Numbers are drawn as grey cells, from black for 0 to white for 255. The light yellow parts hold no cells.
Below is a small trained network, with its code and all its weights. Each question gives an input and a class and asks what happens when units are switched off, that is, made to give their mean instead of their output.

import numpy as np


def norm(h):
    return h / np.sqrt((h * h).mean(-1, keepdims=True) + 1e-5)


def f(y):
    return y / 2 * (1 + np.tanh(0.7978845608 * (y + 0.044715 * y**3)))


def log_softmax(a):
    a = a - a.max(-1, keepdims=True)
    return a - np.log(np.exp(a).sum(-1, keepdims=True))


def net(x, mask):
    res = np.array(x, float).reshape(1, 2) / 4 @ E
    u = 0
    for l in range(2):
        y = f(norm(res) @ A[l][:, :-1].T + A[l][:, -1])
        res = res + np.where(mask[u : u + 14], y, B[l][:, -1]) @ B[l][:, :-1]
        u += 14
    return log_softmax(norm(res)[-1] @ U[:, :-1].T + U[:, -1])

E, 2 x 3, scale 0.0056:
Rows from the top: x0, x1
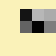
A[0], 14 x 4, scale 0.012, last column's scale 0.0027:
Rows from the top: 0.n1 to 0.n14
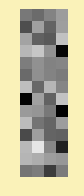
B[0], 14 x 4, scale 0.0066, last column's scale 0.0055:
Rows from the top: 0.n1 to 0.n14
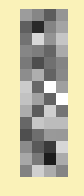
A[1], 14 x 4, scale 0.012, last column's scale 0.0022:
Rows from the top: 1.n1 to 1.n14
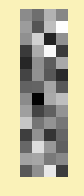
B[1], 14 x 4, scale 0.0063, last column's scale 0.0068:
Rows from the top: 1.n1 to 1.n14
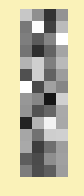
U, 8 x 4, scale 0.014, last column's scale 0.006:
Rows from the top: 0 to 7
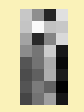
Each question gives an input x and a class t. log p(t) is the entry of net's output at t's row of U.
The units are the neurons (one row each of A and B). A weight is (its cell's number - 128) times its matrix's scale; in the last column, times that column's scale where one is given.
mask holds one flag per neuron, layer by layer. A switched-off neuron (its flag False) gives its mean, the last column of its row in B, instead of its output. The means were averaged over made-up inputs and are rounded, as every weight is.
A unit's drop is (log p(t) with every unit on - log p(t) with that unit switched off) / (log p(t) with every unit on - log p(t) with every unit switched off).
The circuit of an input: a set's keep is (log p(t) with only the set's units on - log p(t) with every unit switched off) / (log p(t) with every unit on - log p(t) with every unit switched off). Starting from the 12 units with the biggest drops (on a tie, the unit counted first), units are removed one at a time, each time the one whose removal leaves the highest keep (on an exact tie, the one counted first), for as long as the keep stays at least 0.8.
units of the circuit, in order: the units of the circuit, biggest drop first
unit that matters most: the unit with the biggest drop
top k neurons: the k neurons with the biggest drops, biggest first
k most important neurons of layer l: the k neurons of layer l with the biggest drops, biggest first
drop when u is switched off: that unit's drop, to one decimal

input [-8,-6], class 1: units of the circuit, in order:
0.n10, 1.n10
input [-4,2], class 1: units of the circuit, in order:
0.n7, 1.n10
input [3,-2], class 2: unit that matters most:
0.n8
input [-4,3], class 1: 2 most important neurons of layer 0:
0.n7, 0.n11
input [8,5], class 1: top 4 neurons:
0.n8, 0.n7, 1.n5, 1.n11
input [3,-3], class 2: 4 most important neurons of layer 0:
0.n8, 0.n3, 0.n10, 0.n2
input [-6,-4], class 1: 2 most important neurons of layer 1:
1.n10, 1.n8
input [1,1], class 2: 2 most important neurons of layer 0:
0.n8, 0.n7
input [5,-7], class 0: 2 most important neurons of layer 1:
1.n10, 1.n3
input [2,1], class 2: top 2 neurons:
0.n8, 0.n7
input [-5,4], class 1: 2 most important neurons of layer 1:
1.n10, 1.n2
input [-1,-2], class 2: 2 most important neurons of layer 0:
0.n8, 0.n9
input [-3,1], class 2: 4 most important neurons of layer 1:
1.n4, 1.n12, 1.n14, 1.n5
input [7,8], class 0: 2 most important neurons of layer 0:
0.n3, 0.n8
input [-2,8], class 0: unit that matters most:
1.n2
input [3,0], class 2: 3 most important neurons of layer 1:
1.n2, 1.n3, 1.n10
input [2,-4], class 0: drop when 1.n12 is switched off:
0.1
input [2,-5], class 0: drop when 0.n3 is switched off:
-0.1
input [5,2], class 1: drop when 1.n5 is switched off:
0.2
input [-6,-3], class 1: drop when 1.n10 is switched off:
0.1
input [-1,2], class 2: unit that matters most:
0.n3
